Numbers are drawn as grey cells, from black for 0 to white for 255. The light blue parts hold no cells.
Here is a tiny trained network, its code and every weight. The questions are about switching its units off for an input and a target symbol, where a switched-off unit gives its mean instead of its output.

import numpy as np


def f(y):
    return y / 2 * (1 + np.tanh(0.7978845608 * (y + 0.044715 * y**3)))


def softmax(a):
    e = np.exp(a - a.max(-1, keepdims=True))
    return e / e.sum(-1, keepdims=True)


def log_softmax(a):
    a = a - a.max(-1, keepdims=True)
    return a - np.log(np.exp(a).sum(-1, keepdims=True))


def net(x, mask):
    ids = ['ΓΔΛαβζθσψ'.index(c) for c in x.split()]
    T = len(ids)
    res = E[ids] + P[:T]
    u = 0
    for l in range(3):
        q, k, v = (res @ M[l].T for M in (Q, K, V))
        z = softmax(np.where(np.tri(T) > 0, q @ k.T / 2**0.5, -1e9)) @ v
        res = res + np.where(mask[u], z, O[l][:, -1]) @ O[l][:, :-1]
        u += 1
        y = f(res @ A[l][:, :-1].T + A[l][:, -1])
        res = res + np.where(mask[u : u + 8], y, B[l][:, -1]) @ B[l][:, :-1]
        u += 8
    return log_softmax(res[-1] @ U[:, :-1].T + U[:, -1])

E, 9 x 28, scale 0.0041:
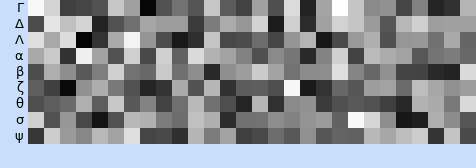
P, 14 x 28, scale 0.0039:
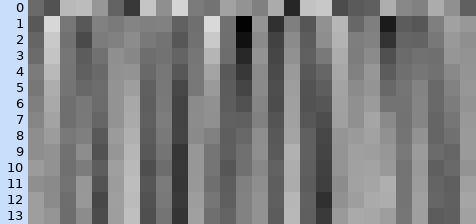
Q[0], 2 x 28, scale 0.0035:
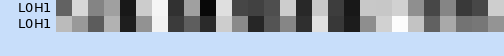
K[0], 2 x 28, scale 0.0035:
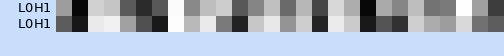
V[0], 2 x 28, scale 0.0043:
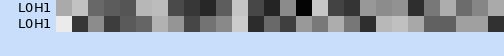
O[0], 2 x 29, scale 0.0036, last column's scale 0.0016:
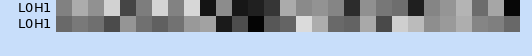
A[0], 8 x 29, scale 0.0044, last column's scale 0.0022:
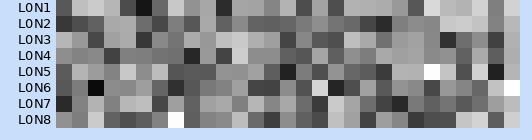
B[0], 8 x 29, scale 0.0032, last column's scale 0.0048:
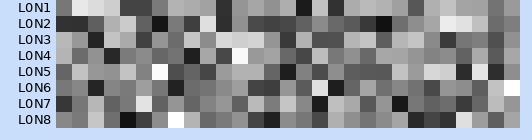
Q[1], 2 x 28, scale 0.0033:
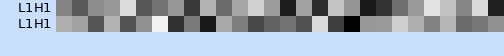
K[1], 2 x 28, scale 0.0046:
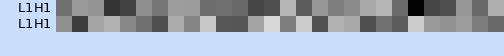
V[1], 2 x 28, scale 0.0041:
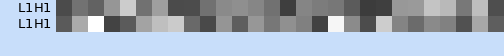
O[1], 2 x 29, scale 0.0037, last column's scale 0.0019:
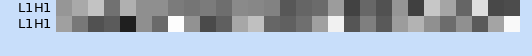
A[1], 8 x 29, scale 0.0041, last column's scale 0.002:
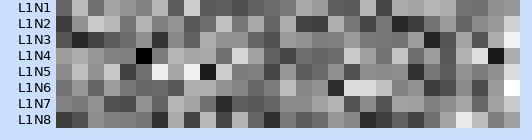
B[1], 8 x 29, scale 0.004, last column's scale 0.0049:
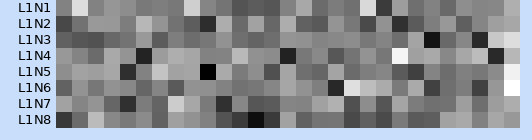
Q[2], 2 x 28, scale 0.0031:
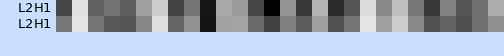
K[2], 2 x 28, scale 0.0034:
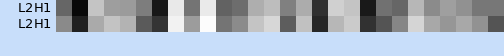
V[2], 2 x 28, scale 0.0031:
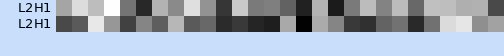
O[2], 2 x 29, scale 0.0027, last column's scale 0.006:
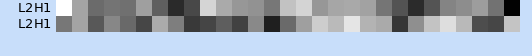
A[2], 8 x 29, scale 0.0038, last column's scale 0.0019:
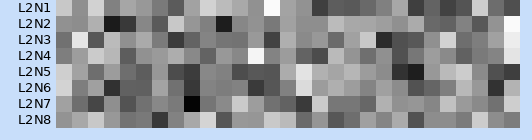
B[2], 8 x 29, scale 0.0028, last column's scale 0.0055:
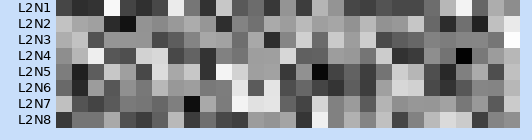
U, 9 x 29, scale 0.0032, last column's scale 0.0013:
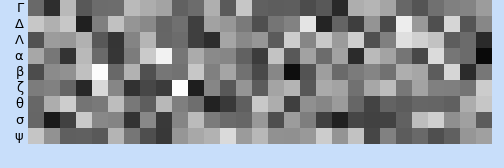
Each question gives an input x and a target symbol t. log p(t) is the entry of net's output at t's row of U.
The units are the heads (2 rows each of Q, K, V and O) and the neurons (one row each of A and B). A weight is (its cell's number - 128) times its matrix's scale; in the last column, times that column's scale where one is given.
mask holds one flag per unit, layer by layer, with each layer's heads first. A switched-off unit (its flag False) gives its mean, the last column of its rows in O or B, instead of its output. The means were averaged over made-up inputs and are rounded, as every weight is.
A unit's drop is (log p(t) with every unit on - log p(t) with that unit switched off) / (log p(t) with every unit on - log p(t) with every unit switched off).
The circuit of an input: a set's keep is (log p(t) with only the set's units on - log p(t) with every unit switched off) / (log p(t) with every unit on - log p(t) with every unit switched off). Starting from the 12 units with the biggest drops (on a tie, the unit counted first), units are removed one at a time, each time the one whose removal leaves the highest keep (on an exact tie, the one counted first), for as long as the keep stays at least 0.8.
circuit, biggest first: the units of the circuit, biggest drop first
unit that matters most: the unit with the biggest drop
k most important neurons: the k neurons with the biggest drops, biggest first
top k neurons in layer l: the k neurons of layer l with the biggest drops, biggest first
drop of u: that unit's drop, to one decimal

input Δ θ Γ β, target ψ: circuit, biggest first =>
(L2H1 L0N1 L1N4 L0H1)
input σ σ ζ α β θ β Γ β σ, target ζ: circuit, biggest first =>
(L0H1 L1N5 L1H1 L2N5)
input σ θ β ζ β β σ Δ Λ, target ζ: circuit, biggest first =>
(L0H1 L1N5 L0N4)
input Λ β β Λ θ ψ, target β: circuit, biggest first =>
(L0N5 L2N2)
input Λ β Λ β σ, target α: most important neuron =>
(L2N5)
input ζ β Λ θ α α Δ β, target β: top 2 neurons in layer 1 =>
(L1N8 L1N3)
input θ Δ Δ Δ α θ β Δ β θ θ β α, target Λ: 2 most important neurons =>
(L0N7 L1N8)
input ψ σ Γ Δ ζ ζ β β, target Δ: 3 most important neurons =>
(L0N5 L1N6 L0N6)
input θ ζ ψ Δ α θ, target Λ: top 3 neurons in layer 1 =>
(L1N8 L1N2 L1N3)
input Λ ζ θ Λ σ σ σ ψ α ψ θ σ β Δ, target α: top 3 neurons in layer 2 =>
(L2N5 L2N3 L2N6)
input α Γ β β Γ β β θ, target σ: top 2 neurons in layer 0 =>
(L0N3 L0N6)
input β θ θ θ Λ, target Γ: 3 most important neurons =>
(L0N7 L2N3 L0N8)
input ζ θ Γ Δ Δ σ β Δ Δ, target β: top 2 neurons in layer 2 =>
(L2N5 L2N2)
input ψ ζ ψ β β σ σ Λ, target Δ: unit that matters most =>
L1H1
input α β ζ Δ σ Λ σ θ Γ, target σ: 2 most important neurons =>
(L2N1 L0N3)
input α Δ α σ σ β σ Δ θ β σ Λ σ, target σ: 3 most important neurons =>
(L2N1 L0N3 L1N4)
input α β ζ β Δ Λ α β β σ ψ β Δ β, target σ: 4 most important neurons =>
(L2N1 L0N3 L1N4 L2N2)
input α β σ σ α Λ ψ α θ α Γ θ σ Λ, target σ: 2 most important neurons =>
(L2N1 L0N3)
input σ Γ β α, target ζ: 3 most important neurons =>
(L1N5 L0N8 L2N5)
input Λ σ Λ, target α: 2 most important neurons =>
(L2N5 L0N8)
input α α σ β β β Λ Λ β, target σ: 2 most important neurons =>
(L2N1 L0N3)
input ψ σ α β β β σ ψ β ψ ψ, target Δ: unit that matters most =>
L1N6
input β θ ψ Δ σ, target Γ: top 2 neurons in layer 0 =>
(L0N7 L0N8)
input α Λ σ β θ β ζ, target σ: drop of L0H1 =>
0.4
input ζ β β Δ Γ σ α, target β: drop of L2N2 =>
0.1
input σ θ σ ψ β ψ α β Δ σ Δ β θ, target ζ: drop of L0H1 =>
0.8
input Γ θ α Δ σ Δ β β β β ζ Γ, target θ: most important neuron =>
(L1N1)
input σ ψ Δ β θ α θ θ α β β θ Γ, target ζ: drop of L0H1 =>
0.4
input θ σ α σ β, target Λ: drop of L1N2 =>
0.2
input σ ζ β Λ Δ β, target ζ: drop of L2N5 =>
0.0
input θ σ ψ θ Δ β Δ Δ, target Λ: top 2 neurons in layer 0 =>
(L0N1 L0N7)
